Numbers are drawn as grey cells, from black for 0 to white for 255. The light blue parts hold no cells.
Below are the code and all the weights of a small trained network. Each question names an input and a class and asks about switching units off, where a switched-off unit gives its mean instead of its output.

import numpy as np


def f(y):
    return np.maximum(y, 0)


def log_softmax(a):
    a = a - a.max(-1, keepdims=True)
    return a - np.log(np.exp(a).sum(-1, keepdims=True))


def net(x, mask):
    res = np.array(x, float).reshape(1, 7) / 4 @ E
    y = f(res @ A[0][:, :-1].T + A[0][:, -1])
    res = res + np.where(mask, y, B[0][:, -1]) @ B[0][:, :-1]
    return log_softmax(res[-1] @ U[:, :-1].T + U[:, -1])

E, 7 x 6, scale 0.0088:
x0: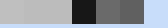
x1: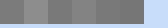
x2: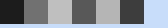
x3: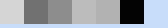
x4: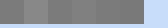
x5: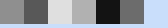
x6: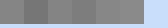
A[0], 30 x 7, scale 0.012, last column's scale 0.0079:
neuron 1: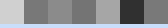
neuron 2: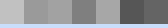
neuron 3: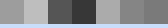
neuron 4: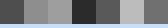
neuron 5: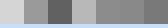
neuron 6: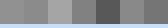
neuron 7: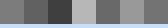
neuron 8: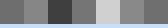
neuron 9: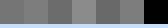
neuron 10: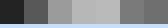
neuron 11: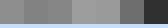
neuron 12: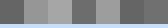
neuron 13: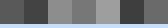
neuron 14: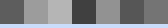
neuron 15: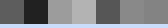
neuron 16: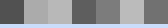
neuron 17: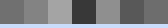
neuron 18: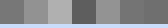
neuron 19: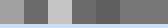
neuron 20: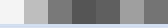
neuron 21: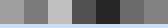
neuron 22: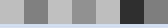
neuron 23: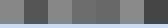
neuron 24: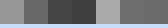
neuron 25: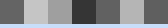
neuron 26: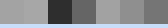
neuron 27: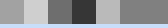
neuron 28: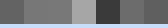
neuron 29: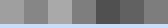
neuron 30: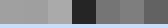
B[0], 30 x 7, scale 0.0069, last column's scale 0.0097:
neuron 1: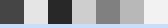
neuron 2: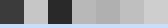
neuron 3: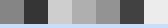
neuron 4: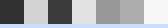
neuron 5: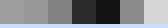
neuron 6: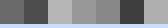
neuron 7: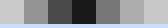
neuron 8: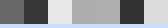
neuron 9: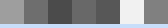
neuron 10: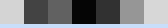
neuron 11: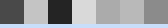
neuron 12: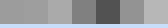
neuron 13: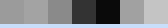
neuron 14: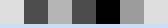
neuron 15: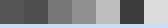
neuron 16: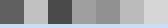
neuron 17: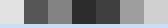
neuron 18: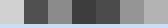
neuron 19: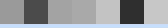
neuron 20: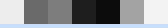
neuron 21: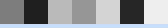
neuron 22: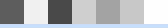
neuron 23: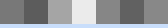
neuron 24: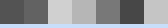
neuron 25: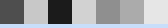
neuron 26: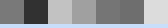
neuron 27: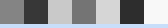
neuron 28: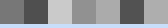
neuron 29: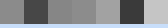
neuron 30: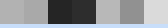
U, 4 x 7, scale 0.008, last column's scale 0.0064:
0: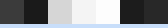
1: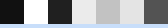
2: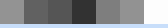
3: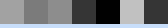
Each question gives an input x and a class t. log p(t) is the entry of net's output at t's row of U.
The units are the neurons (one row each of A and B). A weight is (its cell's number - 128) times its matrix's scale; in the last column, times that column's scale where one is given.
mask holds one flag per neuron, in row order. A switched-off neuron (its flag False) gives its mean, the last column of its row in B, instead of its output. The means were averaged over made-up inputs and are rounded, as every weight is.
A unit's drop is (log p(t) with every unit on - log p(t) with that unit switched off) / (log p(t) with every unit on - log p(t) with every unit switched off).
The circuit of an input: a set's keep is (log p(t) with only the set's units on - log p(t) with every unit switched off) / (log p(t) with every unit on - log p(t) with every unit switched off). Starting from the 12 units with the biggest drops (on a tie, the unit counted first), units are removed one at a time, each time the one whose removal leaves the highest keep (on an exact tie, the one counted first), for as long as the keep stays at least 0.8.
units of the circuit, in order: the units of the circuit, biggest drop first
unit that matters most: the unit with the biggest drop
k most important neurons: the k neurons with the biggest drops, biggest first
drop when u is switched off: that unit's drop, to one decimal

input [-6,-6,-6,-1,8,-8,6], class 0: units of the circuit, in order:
[neuron 8]
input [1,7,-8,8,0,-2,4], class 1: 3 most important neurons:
[neuron 1; neuron 2; neuron 22]
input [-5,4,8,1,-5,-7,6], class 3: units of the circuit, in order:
[neuron 10; neuron 13]
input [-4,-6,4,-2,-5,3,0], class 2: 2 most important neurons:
[neuron 10; neuron 15]
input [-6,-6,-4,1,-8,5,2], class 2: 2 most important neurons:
[neuron 7; neuron 21]
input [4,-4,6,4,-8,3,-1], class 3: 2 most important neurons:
[neuron 14; neuron 13]
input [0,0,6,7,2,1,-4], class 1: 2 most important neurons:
[neuron 22; neuron 1]
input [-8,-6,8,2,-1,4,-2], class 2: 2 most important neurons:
[neuron 10; neuron 15]
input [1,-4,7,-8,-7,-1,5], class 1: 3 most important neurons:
[neuron 4; neuron 25; neuron 16]
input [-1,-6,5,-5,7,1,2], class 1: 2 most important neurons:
[neuron 4; neuron 20]
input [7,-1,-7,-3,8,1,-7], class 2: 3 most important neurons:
[neuron 20; neuron 21; neuron 14]
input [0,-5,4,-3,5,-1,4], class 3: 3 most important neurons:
[neuron 22; neuron 1; neuron 2]
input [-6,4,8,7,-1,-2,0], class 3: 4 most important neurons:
[neuron 10; neuron 13; neuron 4; neuron 25]
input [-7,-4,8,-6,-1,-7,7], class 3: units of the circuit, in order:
[neuron 10]
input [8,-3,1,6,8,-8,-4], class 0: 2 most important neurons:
[neuron 27; neuron 3]
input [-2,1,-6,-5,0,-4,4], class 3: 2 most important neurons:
[neuron 22; neuron 1]
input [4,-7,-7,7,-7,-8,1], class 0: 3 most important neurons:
[neuron 27; neuron 3; neuron 26]
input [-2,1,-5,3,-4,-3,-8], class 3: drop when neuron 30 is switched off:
0.1
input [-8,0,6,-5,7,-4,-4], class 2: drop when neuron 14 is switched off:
0.1
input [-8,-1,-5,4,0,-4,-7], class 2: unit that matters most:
neuron 7
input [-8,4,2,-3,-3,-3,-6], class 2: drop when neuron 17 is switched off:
0.0
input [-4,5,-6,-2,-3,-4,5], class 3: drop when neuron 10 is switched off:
-0.1
